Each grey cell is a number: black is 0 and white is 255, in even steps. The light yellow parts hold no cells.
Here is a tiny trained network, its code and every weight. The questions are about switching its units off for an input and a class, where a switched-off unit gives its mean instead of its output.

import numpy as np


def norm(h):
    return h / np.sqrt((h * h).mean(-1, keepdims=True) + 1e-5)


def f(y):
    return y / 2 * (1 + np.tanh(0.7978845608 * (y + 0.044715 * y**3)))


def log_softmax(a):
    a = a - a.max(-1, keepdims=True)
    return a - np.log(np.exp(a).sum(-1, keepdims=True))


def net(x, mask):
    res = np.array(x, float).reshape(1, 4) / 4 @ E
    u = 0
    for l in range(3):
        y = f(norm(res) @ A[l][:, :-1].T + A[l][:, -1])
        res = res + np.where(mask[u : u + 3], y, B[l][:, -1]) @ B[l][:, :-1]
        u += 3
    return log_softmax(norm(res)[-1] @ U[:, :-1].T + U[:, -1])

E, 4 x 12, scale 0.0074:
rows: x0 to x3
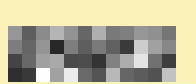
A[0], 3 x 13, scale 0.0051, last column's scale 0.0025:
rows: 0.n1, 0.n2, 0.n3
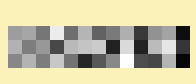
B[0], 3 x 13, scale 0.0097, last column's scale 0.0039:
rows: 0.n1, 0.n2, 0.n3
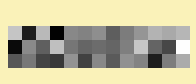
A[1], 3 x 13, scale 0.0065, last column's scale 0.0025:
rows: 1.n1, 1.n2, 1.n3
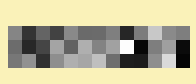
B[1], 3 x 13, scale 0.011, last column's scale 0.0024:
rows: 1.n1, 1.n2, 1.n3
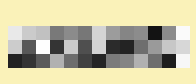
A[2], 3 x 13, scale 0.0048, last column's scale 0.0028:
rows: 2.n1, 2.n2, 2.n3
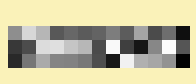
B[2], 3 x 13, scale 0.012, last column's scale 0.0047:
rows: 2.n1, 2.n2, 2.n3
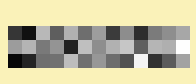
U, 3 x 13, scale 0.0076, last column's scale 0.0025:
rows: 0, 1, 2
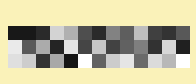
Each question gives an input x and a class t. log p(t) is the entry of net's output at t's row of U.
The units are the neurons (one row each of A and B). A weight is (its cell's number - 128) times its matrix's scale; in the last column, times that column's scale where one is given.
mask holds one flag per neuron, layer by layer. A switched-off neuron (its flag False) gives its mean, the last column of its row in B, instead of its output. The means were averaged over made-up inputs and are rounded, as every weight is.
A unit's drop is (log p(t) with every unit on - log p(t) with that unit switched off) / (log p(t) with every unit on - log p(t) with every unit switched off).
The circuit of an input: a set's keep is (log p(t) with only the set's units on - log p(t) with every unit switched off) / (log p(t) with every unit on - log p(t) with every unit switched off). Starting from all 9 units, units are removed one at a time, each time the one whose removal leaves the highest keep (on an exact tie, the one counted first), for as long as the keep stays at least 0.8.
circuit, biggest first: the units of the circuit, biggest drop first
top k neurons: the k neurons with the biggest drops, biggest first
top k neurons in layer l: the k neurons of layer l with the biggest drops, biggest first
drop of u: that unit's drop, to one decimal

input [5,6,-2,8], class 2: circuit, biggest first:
(2.n2; 1.n2)
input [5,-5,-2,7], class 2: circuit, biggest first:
(2.n2)
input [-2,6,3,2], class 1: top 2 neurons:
(1.n1; 0.n2)
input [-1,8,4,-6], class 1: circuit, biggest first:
(0.n2; 1.n1)
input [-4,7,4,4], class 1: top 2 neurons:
(1.n1; 0.n2)
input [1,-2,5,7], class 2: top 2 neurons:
(2.n2; 0.n2)
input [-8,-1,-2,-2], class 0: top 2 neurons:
(2.n2; 1.n1)
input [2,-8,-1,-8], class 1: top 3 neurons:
(1.n2; 2.n2; 0.n1)
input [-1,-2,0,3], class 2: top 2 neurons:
(2.n2; 1.n1)
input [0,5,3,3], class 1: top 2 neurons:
(0.n2; 1.n1)
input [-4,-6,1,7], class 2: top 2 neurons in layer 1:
(1.n1; 1.n3)
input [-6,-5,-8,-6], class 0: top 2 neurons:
(1.n3; 0.n2)
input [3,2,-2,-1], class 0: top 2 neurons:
(0.n1; 2.n2)
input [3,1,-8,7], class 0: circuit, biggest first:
(1.n3)
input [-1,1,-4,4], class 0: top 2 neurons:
(1.n3; 0.n1)
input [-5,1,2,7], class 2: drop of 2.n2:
0.2
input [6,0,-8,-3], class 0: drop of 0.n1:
0.0
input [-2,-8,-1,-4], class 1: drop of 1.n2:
0.1
